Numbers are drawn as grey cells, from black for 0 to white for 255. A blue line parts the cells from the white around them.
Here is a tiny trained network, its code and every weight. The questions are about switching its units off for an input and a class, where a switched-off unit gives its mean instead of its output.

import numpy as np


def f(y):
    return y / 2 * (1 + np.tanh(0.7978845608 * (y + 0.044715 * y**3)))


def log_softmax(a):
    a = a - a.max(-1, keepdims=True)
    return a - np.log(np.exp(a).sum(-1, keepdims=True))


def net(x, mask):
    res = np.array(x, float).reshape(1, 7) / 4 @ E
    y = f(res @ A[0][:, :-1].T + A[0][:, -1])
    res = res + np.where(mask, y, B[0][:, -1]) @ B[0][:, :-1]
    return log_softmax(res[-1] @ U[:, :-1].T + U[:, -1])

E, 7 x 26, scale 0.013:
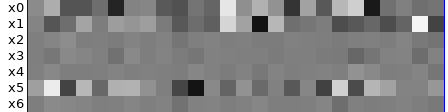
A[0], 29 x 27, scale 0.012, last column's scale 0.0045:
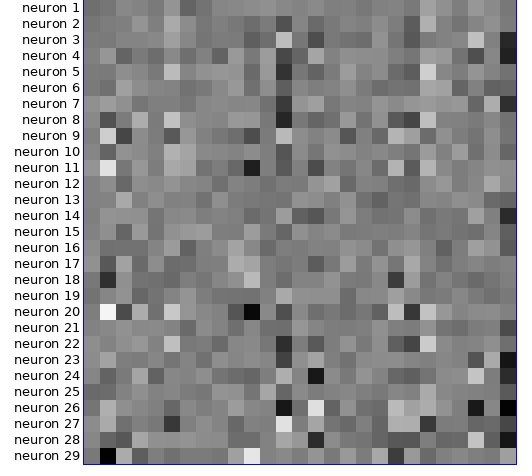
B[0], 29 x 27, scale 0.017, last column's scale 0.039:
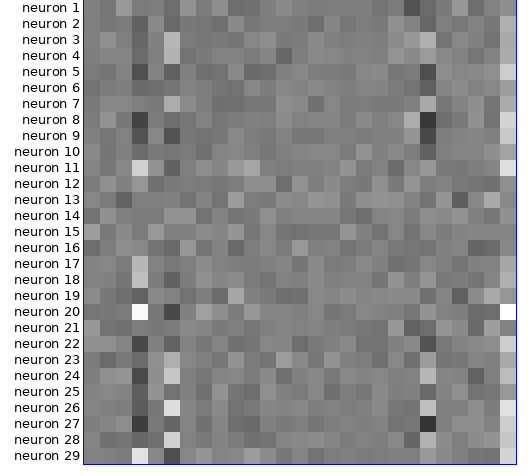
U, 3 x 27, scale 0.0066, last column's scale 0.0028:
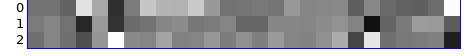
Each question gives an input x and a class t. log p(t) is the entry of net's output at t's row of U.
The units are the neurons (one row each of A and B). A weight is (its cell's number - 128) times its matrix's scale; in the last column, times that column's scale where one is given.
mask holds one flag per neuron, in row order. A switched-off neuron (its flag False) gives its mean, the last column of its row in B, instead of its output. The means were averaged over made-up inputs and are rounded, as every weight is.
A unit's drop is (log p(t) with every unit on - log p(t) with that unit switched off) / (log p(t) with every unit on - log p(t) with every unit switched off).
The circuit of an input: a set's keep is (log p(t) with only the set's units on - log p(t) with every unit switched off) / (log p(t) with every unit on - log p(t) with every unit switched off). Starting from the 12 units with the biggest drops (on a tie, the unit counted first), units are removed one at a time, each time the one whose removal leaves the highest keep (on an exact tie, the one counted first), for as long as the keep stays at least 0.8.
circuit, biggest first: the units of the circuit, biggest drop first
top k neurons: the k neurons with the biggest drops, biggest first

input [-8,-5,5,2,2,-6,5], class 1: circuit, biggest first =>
neuron 8
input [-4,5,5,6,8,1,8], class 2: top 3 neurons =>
neuron 28; neuron 24; neuron 27
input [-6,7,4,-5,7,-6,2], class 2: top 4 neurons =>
neuron 28; neuron 20; neuron 24; neuron 11
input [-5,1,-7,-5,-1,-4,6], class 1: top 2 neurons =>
neuron 20; neuron 11
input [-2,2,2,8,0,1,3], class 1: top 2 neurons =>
neuron 26; neuron 29
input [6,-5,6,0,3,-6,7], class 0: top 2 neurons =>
neuron 29; neuron 8
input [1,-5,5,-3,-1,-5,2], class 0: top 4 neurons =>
neuron 29; neuron 28; neuron 24; neuron 18
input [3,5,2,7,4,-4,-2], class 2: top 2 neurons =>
neuron 20; neuron 11
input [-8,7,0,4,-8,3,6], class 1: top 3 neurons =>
neuron 8; neuron 22; neuron 5
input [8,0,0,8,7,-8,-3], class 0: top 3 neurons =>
neuron 29; neuron 18; neuron 8
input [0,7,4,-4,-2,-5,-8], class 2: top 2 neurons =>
neuron 20; neuron 28
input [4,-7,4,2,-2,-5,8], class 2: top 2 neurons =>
neuron 26; neuron 20
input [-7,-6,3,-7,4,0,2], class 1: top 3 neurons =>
neuron 8; neuron 5; neuron 22
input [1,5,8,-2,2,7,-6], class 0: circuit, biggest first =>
neuron 20
